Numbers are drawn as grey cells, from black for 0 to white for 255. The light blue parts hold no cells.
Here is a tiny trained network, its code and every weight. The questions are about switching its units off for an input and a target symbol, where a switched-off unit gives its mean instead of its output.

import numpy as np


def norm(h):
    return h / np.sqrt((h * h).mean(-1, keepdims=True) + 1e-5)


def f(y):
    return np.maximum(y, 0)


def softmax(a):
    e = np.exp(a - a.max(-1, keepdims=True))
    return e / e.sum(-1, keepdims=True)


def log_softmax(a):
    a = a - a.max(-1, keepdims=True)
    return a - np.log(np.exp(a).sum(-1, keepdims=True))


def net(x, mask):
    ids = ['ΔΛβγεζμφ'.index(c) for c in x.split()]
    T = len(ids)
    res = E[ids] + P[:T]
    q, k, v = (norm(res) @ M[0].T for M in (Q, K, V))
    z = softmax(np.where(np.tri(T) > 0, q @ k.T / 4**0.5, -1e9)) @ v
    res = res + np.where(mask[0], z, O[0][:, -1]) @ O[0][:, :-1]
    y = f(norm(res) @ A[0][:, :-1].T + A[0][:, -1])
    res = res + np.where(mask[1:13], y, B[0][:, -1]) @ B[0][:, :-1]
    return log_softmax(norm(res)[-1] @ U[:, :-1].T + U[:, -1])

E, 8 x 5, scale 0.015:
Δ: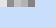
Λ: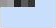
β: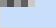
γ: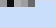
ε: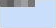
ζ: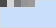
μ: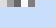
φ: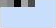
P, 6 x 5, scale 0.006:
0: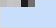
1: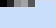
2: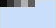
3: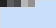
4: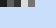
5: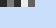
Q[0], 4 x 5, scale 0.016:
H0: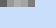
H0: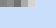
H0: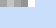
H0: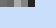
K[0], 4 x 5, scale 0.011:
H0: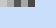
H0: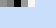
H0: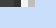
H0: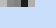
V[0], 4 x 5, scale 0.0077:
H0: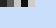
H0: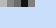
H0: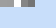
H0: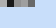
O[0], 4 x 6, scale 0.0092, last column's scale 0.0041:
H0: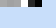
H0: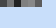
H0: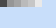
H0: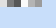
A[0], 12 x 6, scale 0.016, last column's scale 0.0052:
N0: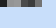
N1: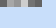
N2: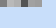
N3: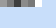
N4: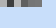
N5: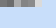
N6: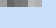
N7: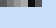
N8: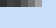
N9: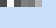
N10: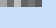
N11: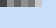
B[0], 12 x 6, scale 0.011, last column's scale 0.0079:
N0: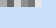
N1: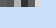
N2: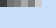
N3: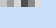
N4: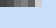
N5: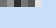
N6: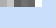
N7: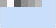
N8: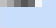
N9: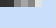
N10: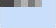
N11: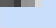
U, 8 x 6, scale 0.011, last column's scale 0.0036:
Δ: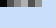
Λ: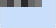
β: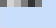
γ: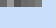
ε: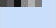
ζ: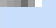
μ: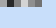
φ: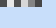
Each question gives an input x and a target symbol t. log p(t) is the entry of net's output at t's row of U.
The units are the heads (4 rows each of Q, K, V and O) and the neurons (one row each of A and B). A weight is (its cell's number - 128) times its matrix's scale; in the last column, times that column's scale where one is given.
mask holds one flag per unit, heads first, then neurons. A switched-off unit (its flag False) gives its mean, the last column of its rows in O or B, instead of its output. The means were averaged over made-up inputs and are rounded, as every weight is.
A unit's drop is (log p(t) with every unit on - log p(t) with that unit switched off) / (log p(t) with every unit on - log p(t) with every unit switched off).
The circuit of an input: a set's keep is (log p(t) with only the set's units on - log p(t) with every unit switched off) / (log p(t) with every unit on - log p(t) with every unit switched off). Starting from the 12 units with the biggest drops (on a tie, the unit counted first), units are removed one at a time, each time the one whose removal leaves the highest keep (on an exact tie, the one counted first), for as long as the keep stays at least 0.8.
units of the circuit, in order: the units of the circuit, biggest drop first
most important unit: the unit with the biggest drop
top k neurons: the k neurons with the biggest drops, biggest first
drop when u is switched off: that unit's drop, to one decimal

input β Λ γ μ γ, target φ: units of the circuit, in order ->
(N7 H0)
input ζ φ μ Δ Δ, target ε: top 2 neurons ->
(N0 N4)
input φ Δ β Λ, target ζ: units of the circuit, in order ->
(N3 H0)
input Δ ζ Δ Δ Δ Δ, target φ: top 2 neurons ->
(N6 N9)
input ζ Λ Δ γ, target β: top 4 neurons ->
(N7 N0 N8 N9)
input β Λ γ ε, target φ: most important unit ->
N7
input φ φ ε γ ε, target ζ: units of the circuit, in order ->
(N8 N9)
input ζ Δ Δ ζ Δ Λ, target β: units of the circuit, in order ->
(H0 N0)
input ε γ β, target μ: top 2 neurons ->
(N8 N6)
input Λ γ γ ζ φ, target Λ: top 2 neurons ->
(N3 N8)
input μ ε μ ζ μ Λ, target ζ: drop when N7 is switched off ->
-0.1
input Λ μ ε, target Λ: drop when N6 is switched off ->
0.2
